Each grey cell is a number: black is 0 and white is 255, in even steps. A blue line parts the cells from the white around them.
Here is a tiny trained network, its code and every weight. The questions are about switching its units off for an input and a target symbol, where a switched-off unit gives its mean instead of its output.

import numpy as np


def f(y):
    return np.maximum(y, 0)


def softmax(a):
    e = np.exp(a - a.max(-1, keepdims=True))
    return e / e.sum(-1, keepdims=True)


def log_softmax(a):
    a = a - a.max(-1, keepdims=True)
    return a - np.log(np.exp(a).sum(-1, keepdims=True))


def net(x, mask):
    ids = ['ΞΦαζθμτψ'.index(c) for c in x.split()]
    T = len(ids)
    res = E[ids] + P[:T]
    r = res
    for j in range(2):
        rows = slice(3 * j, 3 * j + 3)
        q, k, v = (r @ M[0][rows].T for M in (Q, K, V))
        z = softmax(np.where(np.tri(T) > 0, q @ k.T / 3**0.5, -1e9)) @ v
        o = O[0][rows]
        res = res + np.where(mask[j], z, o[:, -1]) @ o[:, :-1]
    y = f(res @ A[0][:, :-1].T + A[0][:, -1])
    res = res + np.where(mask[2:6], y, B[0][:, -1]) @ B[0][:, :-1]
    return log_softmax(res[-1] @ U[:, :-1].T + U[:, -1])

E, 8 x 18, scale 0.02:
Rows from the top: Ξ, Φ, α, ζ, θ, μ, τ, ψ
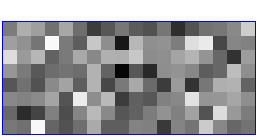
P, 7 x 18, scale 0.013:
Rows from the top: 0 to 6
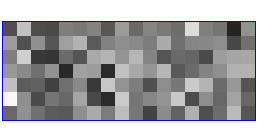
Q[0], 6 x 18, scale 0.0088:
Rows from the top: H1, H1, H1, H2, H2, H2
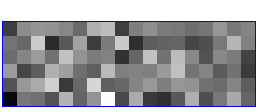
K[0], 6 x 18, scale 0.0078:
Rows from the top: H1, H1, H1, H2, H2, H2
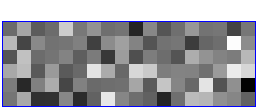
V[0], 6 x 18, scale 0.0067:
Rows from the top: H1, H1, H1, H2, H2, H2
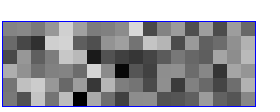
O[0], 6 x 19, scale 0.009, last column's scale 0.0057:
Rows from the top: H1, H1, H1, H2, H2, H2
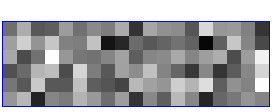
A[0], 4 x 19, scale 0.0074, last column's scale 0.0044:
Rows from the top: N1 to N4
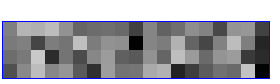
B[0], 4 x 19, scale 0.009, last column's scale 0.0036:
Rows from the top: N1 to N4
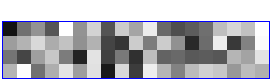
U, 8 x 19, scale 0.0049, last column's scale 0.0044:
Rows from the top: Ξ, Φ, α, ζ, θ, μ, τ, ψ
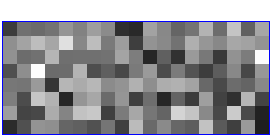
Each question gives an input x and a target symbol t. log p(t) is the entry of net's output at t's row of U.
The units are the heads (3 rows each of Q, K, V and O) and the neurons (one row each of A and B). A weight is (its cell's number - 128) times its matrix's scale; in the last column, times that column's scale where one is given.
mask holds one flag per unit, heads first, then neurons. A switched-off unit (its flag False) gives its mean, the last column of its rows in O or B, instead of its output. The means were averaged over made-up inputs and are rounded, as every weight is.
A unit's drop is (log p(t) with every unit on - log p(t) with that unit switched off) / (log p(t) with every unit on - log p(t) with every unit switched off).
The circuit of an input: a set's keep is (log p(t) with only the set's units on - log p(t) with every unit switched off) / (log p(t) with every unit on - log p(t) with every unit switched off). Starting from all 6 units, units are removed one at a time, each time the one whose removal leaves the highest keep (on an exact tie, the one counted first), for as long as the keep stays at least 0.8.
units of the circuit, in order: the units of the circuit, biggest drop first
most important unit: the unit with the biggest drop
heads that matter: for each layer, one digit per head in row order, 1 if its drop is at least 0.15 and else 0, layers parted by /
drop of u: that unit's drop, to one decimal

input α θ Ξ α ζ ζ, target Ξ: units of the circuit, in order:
[H1 H2 N3]
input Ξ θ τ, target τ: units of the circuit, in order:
[H2 H1]
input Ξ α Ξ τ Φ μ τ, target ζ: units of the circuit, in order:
[H2 N2]
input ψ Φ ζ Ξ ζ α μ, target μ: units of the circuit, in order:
[H2]
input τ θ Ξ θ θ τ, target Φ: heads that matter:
01
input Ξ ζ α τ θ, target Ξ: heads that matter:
11
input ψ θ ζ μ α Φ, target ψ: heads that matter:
10
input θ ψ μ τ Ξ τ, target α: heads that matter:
01
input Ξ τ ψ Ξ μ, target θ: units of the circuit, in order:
[H2 N2 H1]
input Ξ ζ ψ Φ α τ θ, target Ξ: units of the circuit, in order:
[H2 H1 N3]
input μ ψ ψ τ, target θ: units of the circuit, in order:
[H1 H2 N2]
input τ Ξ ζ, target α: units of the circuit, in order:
[H2 H1]
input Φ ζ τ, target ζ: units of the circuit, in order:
[H1 H2 N2]
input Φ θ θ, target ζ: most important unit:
H1
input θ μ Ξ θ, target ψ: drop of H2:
0.7
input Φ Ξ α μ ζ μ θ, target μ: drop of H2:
0.9
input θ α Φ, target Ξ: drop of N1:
0.3
